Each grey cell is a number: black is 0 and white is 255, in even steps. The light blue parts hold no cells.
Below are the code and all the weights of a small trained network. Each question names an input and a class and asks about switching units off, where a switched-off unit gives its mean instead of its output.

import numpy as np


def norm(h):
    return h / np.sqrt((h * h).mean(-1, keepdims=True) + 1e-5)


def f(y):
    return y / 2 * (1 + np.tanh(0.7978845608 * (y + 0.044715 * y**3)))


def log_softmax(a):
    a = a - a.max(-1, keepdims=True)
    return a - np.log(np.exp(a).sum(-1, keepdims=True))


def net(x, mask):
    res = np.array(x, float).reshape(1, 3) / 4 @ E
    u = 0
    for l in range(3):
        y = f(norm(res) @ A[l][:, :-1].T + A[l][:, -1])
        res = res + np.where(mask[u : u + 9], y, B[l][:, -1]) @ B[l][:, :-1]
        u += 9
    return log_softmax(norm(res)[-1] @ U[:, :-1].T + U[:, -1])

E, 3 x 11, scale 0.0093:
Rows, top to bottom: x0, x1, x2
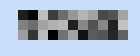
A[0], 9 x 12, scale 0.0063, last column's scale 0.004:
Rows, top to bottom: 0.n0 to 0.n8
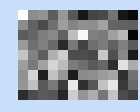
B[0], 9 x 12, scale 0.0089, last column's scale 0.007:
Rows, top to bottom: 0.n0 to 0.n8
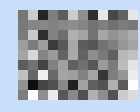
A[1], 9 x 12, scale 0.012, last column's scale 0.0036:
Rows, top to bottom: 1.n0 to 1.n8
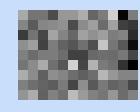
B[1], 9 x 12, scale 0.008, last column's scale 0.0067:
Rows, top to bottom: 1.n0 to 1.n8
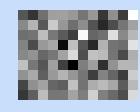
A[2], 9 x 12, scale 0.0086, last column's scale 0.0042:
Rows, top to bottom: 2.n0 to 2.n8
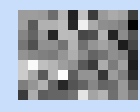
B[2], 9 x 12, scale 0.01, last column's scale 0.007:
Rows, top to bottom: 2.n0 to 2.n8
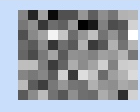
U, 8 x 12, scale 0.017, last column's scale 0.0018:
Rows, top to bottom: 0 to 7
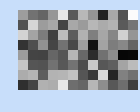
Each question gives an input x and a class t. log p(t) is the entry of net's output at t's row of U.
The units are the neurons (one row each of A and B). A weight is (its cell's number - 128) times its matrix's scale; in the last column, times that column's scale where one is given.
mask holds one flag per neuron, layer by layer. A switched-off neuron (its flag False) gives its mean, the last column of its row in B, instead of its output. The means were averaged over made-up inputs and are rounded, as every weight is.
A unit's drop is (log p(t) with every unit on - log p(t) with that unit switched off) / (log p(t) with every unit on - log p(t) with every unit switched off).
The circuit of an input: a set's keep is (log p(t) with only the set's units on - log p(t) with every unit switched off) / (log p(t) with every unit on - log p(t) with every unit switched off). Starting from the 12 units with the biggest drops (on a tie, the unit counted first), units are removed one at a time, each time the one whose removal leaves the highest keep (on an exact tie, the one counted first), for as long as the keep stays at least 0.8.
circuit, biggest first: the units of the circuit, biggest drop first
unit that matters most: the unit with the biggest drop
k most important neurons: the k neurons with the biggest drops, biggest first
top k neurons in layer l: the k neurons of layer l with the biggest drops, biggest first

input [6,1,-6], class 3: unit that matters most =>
1.n2
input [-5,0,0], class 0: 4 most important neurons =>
(0.n6; 0.n7; 0.n8; 1.n0)
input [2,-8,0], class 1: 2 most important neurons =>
(0.n8; 0.n6)
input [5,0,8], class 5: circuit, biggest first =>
(1.n5; 0.n7)
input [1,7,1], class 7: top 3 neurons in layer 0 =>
(0.n0; 0.n8; 0.n2)
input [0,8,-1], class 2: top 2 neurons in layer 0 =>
(0.n4; 0.n7)
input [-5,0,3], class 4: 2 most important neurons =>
(0.n7; 0.n8)
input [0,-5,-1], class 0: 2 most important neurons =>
(0.n7; 0.n0)
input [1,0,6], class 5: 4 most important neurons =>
(1.n5; 0.n7; 0.n5; 2.n7)
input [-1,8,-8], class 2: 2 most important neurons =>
(0.n6; 0.n7)
